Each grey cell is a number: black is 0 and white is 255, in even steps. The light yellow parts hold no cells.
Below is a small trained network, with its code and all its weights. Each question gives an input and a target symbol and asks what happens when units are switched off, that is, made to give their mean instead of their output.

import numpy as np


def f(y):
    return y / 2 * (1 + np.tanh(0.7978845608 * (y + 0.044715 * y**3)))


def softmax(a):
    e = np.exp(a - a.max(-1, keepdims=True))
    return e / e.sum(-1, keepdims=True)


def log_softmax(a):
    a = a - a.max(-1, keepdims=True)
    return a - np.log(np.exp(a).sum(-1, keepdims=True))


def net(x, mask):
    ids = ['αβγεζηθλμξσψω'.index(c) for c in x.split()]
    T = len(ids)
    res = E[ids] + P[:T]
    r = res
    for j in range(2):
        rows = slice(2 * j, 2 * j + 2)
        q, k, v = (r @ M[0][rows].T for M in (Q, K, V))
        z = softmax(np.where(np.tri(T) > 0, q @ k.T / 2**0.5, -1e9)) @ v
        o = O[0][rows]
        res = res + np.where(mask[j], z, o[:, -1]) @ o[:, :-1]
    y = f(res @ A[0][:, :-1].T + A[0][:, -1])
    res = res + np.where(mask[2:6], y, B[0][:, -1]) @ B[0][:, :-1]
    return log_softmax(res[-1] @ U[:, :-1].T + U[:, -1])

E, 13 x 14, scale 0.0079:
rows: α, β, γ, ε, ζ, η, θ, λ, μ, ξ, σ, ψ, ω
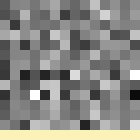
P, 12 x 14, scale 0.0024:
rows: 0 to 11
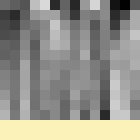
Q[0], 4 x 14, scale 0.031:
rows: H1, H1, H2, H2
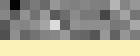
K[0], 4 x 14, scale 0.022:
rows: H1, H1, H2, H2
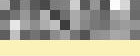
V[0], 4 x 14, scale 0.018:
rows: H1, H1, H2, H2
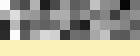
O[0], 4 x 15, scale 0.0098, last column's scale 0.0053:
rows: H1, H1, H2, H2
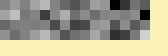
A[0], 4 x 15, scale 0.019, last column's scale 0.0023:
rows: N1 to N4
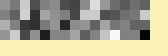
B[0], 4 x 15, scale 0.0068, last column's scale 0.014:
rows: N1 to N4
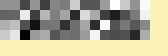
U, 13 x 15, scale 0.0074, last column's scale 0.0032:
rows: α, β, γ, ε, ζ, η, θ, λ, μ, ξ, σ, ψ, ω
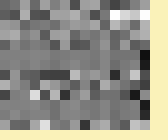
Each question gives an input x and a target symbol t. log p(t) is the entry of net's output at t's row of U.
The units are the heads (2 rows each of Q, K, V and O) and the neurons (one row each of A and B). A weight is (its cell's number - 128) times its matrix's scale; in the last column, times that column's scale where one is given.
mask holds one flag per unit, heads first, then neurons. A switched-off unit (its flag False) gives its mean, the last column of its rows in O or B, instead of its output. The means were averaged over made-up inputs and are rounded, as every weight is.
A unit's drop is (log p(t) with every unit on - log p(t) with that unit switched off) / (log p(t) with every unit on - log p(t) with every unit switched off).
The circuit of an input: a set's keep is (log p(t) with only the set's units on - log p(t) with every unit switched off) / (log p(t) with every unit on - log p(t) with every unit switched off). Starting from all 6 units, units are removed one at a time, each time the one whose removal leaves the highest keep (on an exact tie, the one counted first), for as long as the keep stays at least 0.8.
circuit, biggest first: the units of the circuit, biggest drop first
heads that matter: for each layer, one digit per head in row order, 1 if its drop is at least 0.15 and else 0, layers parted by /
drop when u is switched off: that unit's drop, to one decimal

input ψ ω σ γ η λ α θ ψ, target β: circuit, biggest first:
[N4]
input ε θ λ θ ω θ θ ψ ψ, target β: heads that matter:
11
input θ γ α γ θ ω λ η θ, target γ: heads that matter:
10
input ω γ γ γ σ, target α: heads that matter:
00
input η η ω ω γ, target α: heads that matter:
00
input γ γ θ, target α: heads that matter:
01
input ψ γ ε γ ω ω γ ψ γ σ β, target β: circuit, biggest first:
[N1, N4]
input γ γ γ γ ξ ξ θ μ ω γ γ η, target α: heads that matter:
01
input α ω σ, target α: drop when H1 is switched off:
-0.1
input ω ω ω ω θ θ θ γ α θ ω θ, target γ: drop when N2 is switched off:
0.1
